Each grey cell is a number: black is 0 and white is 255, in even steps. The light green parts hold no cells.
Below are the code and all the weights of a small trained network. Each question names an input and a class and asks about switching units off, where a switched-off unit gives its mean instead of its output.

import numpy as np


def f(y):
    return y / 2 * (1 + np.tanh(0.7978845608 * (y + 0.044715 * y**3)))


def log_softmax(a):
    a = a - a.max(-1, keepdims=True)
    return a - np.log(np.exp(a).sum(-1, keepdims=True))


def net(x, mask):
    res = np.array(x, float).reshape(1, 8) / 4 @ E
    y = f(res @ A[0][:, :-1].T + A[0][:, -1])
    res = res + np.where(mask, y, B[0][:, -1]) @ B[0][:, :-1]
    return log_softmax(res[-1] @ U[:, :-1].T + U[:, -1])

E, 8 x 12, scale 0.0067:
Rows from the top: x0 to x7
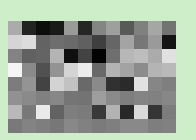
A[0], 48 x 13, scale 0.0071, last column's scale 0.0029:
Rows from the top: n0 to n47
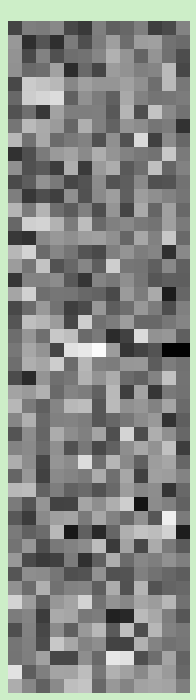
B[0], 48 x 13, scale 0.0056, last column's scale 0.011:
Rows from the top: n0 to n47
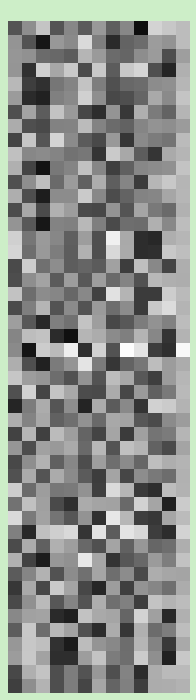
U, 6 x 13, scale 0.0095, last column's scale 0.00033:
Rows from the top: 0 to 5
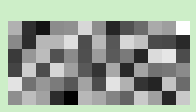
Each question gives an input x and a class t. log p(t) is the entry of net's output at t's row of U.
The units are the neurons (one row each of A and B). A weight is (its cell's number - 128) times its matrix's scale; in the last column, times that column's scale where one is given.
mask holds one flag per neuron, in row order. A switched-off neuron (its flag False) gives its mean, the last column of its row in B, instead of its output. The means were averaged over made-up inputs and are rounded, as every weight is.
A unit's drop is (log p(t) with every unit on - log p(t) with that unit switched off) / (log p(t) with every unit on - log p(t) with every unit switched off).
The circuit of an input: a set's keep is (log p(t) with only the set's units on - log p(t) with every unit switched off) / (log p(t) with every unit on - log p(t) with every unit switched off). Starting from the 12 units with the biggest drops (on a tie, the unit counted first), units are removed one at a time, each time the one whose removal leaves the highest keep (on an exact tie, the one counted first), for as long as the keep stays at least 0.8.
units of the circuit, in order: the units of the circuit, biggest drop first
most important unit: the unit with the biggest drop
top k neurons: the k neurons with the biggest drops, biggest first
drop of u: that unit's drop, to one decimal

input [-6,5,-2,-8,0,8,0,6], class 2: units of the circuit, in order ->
(n0)
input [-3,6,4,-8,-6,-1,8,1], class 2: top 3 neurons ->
(n0 n20 n11)
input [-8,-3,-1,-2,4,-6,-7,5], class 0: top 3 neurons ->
(n5 n4 n24)
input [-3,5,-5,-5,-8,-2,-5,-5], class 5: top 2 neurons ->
(n34 n45)
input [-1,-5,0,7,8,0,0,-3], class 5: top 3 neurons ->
(n22 n42 n44)
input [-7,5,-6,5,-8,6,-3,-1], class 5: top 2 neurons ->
(n34 n45)
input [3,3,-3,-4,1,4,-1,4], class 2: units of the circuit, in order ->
(n0 n20)
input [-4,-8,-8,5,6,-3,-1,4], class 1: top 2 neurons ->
(n23 n16)
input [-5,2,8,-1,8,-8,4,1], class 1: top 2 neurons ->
(n36 n30)
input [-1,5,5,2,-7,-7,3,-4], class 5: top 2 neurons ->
(n45 n23)
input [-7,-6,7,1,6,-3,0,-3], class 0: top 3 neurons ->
(n23 n24 n5)
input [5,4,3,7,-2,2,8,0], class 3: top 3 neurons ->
(n8 n13 n26)
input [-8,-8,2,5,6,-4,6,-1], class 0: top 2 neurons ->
(n24 n14)
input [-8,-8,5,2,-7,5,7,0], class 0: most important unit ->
n14
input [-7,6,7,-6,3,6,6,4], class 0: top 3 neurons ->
(n5 n23 n24)
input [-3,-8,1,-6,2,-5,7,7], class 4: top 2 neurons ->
(n35 n15)
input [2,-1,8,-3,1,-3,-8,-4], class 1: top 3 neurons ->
(n36 n3 n30)
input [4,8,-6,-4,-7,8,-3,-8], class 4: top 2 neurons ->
(n19 n16)
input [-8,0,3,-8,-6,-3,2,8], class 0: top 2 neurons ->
(n5 n21)
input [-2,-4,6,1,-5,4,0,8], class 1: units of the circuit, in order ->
(n36)
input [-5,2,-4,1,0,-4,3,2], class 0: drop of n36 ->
0.1
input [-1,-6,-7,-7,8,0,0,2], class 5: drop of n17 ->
-0.1
